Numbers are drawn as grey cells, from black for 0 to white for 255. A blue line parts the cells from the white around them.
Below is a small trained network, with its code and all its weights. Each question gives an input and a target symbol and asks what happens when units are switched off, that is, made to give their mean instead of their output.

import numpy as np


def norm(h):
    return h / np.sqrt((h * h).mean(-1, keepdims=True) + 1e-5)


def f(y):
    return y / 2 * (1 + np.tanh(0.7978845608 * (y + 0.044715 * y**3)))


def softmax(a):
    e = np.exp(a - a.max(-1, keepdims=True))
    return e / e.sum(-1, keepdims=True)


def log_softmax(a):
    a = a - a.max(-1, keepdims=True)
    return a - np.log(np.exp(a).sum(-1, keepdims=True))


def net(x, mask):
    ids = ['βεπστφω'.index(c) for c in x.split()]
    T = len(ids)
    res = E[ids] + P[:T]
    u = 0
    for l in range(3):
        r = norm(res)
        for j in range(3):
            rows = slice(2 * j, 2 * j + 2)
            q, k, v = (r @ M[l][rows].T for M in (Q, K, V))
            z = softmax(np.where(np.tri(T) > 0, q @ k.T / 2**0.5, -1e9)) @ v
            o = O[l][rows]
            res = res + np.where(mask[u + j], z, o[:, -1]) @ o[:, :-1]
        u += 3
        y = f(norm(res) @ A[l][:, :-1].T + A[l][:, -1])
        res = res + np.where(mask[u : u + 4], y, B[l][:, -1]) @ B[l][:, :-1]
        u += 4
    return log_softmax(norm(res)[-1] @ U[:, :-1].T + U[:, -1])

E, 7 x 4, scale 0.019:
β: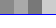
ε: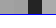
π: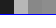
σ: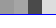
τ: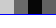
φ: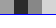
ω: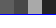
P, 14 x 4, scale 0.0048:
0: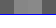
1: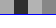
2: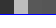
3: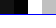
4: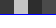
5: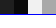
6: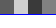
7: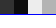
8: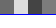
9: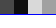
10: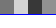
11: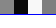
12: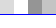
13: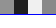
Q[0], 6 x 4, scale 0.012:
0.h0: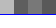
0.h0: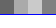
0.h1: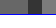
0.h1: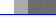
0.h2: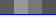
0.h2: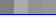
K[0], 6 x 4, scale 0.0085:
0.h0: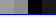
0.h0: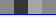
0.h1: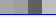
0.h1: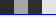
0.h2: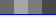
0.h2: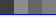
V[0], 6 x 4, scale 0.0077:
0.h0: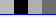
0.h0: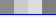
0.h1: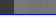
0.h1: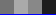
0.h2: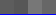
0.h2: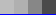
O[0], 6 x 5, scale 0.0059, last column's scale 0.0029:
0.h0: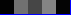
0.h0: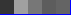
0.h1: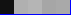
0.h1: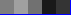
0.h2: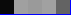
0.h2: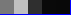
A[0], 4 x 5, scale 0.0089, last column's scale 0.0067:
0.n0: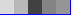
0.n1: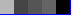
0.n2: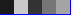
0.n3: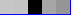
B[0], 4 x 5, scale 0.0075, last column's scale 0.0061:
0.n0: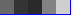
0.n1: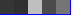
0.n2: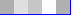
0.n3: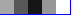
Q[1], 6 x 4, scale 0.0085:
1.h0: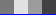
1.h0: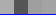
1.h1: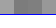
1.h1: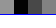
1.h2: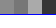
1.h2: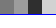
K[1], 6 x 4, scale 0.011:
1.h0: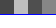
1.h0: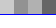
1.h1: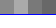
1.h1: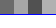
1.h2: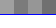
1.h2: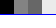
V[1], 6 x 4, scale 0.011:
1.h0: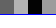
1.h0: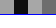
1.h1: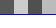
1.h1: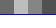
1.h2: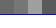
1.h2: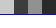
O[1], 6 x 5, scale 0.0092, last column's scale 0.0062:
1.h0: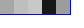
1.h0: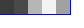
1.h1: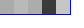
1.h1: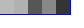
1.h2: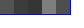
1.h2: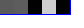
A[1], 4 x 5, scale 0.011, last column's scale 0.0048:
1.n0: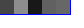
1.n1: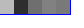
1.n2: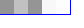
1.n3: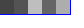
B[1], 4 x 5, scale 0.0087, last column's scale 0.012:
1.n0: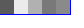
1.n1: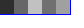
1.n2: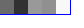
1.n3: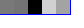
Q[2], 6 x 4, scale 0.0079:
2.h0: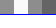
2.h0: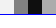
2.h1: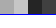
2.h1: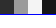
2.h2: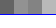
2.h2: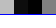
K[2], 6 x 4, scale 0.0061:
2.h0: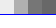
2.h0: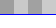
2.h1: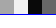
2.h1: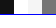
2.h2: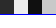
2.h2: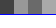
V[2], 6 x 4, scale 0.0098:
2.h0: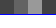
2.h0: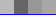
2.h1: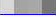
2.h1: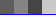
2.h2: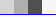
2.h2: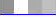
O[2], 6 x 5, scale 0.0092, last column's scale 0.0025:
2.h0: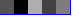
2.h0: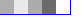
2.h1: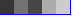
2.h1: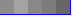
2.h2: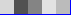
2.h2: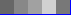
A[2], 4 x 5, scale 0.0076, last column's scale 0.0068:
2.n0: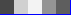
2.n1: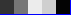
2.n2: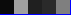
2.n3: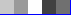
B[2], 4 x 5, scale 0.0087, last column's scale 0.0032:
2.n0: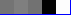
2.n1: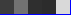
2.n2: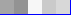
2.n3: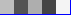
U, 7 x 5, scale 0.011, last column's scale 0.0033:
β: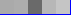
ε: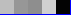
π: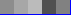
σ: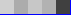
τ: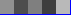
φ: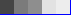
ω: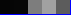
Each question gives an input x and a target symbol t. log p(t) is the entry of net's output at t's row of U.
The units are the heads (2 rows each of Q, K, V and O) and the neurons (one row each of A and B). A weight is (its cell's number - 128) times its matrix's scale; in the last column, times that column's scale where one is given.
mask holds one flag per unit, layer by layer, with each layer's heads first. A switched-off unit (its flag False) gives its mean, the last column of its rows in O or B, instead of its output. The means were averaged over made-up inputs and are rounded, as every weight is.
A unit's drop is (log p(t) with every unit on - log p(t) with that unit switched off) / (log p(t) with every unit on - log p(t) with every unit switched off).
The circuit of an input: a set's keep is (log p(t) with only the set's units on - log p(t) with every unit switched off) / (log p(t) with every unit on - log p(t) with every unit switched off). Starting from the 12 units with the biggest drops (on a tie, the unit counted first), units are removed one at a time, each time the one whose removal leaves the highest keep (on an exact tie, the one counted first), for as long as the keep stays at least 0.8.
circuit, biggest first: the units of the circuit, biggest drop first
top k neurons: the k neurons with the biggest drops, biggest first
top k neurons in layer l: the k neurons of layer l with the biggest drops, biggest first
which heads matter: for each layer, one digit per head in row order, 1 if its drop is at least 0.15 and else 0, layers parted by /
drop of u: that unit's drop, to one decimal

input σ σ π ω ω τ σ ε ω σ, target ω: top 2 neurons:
(1.n2, 0.n2)
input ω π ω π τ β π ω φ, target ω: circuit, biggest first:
(0.h1, 2.h2, 2.n1)
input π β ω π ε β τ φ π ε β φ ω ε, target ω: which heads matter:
000 / 101 / 000
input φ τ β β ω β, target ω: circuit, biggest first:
(2.n1, 0.n2)
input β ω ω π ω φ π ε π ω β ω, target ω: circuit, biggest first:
(1.h2)
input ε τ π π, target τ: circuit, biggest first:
(1.h0, 2.n0)
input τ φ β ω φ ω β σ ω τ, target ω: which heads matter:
000 / 100 / 000
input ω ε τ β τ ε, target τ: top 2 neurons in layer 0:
(0.n0, 0.n2)
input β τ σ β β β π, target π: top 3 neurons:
(2.n0, 1.n3, 1.n2)
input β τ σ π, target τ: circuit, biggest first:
(2.n0, 1.h0)
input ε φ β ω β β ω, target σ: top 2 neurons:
(2.n2, 1.n2)
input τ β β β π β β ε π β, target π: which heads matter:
000 / 110 / 000
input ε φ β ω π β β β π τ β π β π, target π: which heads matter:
000 / 100 / 000
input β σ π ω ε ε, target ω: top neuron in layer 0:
(0.n0)
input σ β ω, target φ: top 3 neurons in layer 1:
(1.n3, 1.n2, 1.n1)
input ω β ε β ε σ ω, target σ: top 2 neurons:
(1.n2, 2.n2)
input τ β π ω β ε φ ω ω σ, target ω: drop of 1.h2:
-0.1
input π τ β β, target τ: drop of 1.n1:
0.0
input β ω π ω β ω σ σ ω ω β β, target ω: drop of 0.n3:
0.1
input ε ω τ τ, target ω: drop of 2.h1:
-0.1
